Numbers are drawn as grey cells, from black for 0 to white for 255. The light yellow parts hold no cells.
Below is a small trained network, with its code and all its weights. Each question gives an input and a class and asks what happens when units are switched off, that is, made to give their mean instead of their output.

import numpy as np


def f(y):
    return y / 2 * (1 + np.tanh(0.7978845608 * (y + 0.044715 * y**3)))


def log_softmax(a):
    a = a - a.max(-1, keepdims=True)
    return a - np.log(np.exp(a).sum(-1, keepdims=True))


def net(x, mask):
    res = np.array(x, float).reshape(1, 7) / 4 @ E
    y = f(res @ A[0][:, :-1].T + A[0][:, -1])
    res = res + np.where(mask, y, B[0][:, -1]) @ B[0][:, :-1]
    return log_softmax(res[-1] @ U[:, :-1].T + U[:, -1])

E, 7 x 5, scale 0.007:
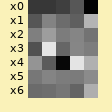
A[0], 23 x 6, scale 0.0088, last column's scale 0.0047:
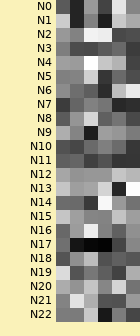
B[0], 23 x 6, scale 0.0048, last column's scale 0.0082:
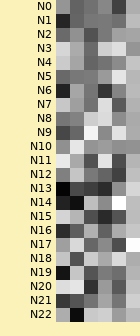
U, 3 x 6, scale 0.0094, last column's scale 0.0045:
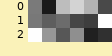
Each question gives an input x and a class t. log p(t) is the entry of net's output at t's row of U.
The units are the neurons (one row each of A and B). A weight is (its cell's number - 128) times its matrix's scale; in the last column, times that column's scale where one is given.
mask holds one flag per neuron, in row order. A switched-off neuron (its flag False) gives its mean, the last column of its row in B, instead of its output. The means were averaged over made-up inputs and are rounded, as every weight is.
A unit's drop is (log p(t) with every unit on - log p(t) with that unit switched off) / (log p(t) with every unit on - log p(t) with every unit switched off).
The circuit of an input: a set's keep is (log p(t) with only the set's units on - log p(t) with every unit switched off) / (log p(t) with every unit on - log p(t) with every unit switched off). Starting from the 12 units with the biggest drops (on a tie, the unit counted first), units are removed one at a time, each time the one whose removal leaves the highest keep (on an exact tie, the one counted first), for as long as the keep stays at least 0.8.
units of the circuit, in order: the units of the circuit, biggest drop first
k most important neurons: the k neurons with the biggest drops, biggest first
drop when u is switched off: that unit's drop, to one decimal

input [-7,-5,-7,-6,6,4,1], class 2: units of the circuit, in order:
(N15)
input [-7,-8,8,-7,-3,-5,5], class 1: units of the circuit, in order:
(N13 N18)
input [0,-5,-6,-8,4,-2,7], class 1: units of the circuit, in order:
(N22 N18 N19)
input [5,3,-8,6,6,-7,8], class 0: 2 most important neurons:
(N14 N9)
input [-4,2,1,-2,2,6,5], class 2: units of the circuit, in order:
(N20 N15)
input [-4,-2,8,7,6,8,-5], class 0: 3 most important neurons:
(N14 N9 N17)
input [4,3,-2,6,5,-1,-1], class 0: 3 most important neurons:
(N14 N9 N15)
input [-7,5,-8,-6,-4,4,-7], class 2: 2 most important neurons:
(N20 N4)
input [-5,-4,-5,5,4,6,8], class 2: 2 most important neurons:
(N15 N20)
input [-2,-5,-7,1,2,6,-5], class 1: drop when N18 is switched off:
0.1
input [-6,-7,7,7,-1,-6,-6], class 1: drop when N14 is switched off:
-0.1
